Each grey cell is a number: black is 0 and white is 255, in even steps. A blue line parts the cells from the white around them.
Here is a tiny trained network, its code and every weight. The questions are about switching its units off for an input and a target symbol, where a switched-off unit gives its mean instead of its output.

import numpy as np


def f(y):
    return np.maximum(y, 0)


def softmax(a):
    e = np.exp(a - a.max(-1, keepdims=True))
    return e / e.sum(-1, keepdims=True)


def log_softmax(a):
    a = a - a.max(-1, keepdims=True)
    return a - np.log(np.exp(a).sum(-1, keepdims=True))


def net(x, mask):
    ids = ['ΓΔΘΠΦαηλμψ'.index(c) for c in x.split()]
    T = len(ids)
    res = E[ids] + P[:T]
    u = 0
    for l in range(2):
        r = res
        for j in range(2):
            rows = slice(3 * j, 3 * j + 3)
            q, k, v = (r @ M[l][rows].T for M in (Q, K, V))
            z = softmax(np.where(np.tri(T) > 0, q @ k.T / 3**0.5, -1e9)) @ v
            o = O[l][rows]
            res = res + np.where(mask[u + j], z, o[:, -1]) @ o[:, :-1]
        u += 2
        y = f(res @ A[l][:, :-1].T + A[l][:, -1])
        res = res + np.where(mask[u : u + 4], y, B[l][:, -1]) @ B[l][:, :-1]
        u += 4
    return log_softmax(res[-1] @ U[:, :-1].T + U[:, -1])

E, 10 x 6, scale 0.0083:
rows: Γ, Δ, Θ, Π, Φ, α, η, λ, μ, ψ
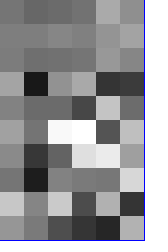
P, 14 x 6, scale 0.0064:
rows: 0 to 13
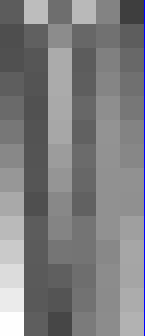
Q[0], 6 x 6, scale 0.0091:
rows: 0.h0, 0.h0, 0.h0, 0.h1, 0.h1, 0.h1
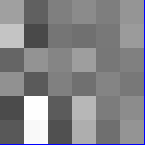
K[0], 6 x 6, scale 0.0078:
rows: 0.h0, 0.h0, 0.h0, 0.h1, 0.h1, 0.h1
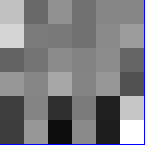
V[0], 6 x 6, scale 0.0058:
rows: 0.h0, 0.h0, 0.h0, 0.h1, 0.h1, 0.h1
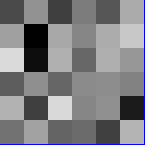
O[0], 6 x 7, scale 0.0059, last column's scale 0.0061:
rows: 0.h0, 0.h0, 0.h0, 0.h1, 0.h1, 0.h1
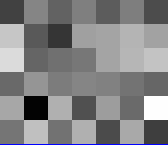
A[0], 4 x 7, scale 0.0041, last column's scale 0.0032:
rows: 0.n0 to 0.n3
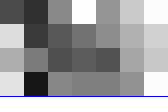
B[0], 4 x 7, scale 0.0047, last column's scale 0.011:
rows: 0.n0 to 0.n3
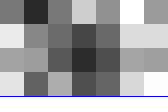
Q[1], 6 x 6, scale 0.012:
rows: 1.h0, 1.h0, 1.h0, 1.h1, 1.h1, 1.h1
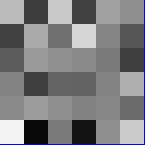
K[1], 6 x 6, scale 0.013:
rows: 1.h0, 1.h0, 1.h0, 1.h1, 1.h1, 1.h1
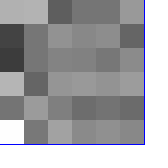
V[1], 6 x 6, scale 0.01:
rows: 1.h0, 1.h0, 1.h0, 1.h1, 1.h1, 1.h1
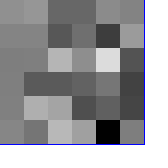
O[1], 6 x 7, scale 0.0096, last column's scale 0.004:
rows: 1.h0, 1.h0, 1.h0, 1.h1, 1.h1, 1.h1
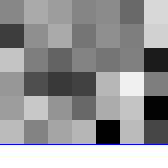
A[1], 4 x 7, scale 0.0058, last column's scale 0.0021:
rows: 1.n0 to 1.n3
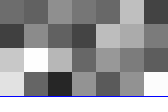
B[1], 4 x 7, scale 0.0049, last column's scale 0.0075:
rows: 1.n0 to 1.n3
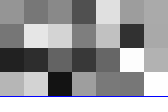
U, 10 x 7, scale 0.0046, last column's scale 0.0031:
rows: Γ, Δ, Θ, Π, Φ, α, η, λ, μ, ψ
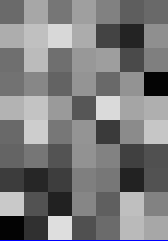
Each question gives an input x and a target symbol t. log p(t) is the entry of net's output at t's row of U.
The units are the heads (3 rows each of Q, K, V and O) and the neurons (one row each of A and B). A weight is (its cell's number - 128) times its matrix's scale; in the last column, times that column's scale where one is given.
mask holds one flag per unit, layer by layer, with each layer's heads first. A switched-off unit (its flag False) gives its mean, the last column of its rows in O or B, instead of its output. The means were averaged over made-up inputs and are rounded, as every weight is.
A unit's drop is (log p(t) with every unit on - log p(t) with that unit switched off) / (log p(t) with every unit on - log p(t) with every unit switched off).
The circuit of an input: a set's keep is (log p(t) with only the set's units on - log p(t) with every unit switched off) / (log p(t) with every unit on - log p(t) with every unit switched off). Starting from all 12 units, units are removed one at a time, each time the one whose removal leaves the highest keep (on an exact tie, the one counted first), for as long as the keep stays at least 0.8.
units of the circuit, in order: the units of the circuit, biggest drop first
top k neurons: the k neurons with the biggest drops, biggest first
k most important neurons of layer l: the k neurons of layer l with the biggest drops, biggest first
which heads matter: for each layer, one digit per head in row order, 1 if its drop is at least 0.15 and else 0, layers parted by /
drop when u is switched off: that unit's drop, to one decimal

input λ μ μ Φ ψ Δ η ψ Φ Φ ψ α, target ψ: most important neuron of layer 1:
1.n3
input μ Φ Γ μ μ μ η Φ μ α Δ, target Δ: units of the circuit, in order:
1.h1; 0.n0
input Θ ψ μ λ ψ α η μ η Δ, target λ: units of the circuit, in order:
1.h1; 0.n0; 0.h0; 0.n1
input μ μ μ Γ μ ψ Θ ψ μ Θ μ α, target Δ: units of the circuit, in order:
1.h1; 0.n0
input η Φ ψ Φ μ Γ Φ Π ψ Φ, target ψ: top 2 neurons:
1.n3; 0.n2
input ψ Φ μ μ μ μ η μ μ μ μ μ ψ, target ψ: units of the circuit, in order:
1.h0; 0.n2
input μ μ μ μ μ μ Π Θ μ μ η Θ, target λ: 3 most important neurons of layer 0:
0.n0; 0.n1; 0.n3
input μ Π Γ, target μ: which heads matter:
00 / 11
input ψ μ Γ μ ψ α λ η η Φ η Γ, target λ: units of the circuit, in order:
1.h1; 0.h0
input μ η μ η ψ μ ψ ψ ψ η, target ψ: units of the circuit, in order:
1.h0; 1.n3
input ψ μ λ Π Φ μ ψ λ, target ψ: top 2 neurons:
1.n3; 0.n2
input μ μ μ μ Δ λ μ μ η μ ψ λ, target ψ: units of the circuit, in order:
1.h0; 1.n3
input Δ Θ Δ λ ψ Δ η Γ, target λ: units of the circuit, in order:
1.h1; 0.n0
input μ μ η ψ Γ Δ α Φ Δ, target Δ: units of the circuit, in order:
1.h1
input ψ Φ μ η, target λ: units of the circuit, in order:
1.h1; 0.h0; 0.n0
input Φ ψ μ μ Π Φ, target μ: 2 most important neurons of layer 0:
0.n3; 0.n1
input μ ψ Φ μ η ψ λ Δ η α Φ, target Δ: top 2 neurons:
0.n0; 1.n2
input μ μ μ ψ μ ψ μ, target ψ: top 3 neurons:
1.n3; 0.n2; 1.n2
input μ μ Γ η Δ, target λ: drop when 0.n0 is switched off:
0.3
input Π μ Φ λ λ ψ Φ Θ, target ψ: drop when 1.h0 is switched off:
1.2
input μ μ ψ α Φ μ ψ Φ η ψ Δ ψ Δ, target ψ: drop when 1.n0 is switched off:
0.0
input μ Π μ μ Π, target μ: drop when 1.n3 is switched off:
0.1
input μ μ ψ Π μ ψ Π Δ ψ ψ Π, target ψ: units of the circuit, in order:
1.h0
